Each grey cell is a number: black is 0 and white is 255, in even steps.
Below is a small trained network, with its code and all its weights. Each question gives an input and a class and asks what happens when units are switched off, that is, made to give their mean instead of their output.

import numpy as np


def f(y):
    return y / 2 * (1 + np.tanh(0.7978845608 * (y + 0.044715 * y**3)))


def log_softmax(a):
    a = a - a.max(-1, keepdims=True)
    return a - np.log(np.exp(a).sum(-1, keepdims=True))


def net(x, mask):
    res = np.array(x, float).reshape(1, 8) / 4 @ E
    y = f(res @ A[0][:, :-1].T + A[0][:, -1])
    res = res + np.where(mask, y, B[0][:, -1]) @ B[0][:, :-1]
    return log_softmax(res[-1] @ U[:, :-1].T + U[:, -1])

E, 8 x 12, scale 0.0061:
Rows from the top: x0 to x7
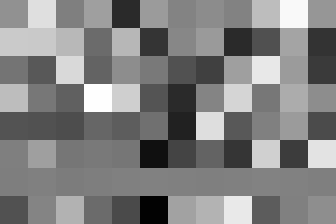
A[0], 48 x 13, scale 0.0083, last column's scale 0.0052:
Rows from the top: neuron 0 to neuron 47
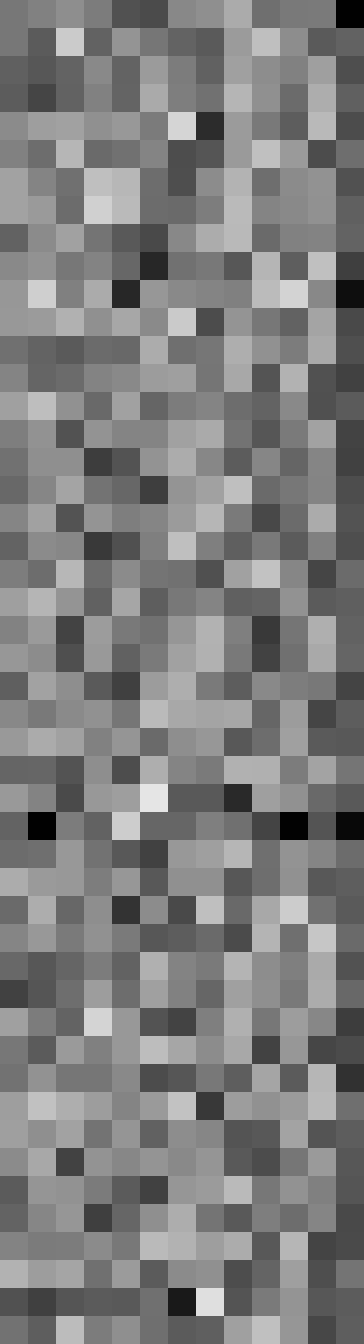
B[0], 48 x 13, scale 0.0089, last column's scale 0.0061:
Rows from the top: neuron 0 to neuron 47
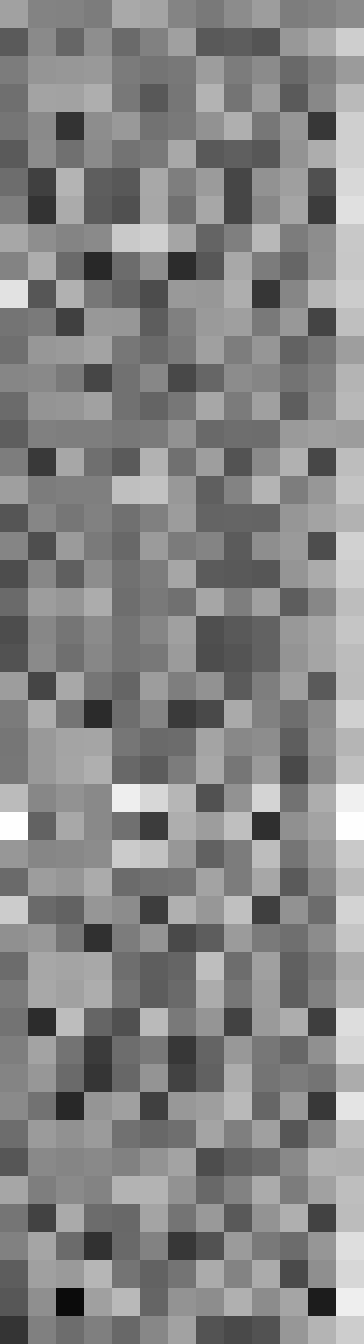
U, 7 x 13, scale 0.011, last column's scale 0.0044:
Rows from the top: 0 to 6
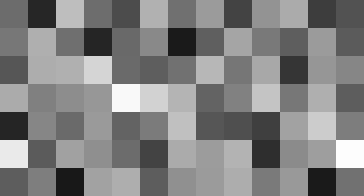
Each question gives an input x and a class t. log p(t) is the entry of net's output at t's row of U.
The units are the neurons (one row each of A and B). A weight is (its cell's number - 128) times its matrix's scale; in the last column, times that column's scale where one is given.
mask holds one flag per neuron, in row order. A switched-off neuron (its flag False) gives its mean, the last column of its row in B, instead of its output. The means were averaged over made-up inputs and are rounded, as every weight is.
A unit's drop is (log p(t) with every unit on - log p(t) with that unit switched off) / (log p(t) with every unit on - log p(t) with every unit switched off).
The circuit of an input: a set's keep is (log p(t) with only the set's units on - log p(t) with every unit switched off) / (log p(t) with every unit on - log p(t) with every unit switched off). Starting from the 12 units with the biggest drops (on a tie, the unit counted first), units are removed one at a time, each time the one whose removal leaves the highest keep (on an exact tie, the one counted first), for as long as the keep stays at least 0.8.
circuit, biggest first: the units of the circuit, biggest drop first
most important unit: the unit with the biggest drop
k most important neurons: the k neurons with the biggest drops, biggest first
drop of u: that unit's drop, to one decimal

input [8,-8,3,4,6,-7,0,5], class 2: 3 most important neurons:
(neuron 27; neuron 34; neuron 3)
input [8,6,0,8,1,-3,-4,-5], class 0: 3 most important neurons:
(neuron 36; neuron 7; neuron 6)
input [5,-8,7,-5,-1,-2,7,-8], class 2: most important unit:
neuron 27
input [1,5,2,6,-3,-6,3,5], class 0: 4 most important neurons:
(neuron 7; neuron 36; neuron 6; neuron 9)
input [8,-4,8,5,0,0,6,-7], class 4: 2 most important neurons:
(neuron 47; neuron 5)
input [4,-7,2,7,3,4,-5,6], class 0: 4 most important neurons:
(neuron 36; neuron 7; neuron 6; neuron 45)
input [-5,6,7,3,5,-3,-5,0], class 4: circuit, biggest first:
(neuron 47; neuron 1)
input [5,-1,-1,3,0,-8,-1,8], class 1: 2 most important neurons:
(neuron 44; neuron 25)
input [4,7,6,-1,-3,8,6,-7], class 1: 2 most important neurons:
(neuron 33; neuron 9)
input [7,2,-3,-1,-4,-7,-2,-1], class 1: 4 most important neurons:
(neuron 44; neuron 25; neuron 29; neuron 37)
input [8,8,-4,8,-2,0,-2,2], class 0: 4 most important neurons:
(neuron 36; neuron 7; neuron 6; neuron 29)
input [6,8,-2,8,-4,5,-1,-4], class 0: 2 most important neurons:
(neuron 7; neuron 36)
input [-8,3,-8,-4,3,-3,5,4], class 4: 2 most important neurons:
(neuron 22; neuron 23)
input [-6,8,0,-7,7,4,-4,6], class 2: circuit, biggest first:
(neuron 45)
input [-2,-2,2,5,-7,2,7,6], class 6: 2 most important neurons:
(neuron 4; neuron 39)
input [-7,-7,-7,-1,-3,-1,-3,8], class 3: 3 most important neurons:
(neuron 17; neuron 8; neuron 30)
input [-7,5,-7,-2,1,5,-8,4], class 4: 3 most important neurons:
(neuron 22; neuron 23; neuron 18)
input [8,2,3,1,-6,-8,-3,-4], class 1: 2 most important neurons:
(neuron 44; neuron 25)
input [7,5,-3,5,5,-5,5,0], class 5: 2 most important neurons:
(neuron 32; neuron 10)
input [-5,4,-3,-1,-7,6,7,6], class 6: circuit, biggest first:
(neuron 4)
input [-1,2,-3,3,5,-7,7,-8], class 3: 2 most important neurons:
(neuron 28; neuron 9)
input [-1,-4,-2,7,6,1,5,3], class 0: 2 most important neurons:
(neuron 36; neuron 6)
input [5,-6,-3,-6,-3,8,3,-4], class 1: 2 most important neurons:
(neuron 9; neuron 33)
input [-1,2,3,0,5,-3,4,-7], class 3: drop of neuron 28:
1.1
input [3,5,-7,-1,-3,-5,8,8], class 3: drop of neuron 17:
0.1
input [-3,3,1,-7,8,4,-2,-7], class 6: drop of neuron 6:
0.2
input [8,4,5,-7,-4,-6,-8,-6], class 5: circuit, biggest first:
(neuron 10)
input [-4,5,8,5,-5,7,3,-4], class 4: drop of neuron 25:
0.1
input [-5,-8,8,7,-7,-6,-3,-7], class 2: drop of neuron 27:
0.2
